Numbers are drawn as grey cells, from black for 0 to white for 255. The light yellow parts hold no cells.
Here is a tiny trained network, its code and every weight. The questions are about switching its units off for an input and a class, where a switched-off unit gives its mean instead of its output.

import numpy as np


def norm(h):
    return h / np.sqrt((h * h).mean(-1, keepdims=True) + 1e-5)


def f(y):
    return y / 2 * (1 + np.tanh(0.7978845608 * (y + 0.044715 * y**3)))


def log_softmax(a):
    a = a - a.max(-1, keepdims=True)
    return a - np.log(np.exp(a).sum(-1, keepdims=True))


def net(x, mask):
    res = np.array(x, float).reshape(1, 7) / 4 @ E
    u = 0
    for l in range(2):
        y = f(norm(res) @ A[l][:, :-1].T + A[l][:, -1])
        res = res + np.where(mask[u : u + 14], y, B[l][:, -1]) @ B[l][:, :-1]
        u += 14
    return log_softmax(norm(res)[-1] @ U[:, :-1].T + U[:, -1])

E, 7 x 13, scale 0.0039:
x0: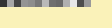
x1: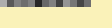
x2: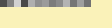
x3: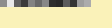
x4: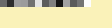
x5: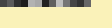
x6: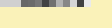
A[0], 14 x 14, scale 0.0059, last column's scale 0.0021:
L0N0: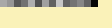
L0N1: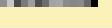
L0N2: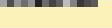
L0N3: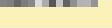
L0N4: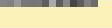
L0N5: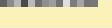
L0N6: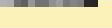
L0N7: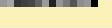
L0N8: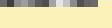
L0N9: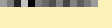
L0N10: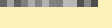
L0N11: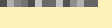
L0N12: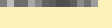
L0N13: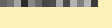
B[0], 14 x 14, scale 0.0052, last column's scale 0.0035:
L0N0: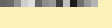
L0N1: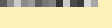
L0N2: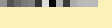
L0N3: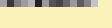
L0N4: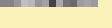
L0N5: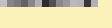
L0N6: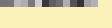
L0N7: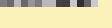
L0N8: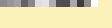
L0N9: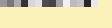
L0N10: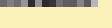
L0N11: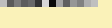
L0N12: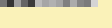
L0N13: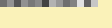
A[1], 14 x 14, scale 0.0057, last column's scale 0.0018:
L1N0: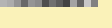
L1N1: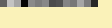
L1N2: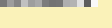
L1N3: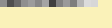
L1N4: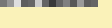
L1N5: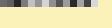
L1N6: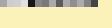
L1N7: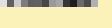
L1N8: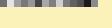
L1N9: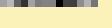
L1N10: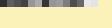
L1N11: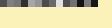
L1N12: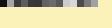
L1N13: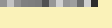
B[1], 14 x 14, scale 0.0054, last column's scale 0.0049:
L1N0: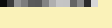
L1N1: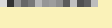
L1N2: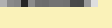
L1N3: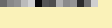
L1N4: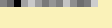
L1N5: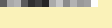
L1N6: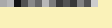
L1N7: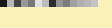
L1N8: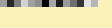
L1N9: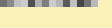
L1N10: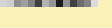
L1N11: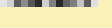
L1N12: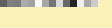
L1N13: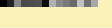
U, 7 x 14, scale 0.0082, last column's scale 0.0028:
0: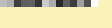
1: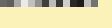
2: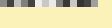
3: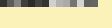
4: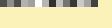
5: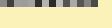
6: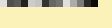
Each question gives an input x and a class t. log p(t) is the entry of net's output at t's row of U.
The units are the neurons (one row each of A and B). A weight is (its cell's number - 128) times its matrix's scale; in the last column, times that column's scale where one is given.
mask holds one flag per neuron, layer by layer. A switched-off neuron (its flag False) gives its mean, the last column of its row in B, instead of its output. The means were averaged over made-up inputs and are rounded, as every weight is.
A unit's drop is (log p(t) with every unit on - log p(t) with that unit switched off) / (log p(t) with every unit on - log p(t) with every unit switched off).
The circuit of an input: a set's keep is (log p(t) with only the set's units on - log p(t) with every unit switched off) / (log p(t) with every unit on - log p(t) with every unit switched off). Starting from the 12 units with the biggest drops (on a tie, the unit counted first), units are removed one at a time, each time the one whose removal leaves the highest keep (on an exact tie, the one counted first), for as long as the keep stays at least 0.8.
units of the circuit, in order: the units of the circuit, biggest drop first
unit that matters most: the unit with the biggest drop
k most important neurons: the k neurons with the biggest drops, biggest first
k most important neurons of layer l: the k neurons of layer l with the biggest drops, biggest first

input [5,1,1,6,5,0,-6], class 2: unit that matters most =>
L1N9
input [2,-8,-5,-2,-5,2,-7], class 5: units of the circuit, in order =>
L0N11; L0N3
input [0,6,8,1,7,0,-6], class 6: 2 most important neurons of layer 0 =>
L0N5; L0N0
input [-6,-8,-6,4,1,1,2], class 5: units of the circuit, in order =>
L0N11; L1N3
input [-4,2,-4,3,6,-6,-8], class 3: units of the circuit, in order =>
L1N5; L1N10
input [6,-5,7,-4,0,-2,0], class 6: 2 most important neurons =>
L0N5; L1N2
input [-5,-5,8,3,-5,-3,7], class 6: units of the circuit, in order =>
L0N5; L1N4
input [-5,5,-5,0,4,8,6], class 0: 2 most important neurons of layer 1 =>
L1N11; L1N10
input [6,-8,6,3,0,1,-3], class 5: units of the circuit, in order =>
L0N3; L1N3
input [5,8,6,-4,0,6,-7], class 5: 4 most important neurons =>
L0N2; L0N13; L1N0; L1N13
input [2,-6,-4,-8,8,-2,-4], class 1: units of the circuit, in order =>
L0N12; L1N3
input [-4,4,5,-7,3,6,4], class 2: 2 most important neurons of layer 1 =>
L1N6; L1N2
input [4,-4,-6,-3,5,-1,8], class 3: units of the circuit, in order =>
L1N13; L1N0
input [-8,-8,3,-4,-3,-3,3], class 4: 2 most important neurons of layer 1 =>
L1N7; L1N5
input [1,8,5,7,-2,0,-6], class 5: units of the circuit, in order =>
L0N2; L1N3
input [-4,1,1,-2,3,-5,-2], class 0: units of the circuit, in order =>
L1N6
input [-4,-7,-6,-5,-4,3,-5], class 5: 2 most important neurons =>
L0N11; L0N3
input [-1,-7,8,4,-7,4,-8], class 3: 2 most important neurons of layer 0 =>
L0N9; L0N0
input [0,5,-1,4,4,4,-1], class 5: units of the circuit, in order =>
L0N2; L1N3
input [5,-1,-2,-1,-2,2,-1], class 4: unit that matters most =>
L1N12
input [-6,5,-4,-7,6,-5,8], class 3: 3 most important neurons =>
L1N13; L1N0; L0N7
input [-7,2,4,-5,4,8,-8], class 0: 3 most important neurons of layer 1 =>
L1N10; L1N11; L1N0
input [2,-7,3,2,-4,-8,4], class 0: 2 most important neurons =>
L1N6; L0N2
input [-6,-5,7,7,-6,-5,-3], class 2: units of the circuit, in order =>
L1N1; L1N9
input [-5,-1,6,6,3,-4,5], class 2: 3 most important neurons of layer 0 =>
L0N9; L0N6; L0N10
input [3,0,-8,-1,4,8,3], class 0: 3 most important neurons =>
L1N11; L1N10; L0N5
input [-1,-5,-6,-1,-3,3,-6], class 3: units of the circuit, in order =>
L1N5
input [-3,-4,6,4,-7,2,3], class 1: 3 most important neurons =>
L0N0; L1N8; L0N9
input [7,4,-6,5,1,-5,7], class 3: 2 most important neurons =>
L1N0; L1N13
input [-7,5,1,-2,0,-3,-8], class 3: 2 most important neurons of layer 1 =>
L1N5; L1N12
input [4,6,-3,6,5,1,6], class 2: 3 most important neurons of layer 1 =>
L1N9; L1N1; L1N5
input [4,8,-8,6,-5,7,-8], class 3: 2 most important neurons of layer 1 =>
L1N5; L1N6
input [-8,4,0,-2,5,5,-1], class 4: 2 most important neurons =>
L1N7; L0N4
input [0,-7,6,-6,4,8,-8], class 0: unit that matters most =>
L1N10
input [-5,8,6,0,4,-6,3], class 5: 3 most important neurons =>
L0N2; L1N3; L0N9
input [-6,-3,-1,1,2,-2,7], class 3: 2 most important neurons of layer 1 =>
L1N13; L1N0
